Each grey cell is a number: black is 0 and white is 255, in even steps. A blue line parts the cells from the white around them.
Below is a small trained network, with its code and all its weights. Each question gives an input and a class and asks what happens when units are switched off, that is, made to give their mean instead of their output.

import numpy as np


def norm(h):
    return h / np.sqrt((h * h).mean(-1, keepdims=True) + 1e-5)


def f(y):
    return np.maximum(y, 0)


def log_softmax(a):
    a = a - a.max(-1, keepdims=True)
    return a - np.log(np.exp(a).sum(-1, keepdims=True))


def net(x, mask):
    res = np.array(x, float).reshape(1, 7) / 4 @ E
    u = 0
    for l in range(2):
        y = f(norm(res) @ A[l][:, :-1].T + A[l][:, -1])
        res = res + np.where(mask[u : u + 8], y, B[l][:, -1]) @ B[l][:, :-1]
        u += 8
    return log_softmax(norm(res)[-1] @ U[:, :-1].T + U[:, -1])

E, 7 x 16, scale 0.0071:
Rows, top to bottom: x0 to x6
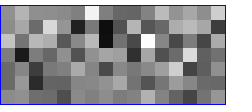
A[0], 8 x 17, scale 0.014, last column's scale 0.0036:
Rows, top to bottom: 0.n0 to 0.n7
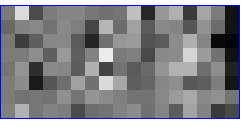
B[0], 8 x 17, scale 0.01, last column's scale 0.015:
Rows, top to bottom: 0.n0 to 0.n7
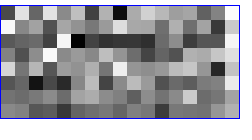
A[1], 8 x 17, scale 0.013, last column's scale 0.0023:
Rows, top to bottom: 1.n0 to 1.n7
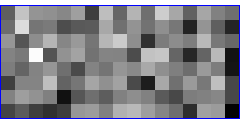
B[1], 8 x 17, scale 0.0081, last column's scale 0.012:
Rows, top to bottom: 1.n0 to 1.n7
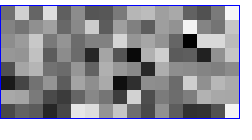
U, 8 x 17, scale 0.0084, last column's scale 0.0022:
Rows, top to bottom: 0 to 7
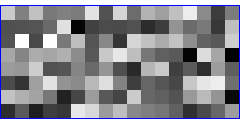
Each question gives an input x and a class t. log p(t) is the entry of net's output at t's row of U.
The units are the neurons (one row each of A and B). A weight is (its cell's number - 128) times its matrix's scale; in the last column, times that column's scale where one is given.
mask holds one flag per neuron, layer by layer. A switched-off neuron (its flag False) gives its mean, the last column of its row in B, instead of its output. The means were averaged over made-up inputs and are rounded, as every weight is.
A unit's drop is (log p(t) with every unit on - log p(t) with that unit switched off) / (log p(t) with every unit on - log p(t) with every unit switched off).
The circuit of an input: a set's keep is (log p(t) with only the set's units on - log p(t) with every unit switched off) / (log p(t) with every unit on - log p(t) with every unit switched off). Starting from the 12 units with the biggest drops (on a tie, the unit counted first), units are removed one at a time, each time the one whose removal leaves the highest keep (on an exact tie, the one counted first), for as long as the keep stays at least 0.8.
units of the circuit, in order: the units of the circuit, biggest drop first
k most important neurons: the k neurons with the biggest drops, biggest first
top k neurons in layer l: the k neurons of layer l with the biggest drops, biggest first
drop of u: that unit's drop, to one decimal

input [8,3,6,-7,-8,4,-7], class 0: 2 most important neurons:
0.n0; 0.n4
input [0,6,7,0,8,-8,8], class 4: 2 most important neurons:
0.n5; 0.n0
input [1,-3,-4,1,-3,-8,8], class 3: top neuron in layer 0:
0.n0
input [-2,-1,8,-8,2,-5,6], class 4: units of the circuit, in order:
0.n5; 1.n3
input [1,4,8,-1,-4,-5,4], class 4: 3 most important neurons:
0.n5; 1.n3; 0.n0
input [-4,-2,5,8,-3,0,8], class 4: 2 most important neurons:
0.n5; 0.n3
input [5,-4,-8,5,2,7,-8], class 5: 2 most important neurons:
0.n3; 1.n5
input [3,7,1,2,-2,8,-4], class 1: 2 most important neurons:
0.n2; 0.n7
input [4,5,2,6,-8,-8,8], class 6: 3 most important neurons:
0.n3; 0.n2; 0.n0
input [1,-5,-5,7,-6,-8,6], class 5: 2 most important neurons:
0.n3; 1.n5
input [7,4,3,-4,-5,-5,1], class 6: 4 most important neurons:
0.n0; 0.n3; 0.n2; 0.n1
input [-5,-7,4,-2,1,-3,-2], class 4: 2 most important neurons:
1.n3; 0.n5
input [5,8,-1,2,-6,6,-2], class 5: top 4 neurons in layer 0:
0.n3; 0.n1; 0.n5; 0.n6
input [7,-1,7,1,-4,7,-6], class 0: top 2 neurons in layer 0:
0.n4; 0.n3
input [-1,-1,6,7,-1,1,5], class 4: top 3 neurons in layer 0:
0.n5; 0.n3; 0.n2
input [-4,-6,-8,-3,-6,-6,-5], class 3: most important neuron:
0.n1
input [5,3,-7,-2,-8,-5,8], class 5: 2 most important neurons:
0.n3; 1.n2
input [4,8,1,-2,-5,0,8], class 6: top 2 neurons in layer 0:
0.n7; 0.n1
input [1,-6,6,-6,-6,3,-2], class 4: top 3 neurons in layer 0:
0.n5; 0.n0; 0.n3
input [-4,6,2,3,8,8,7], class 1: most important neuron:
0.n2
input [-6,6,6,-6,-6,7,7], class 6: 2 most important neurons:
0.n7; 1.n6
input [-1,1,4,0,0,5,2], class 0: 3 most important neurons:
0.n5; 0.n0; 0.n3
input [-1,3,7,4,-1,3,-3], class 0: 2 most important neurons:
0.n4; 0.n2
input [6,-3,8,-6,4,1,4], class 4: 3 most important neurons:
0.n5; 0.n0; 1.n3
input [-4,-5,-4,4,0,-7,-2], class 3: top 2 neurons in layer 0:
0.n1; 0.n3
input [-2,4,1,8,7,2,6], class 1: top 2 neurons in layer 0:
0.n2; 0.n1
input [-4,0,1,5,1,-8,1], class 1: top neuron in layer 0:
0.n0
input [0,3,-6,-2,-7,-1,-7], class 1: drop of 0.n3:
-0.1
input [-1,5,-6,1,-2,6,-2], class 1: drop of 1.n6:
0.0
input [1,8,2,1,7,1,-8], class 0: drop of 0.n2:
-0.1
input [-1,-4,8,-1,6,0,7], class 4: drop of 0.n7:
0.1
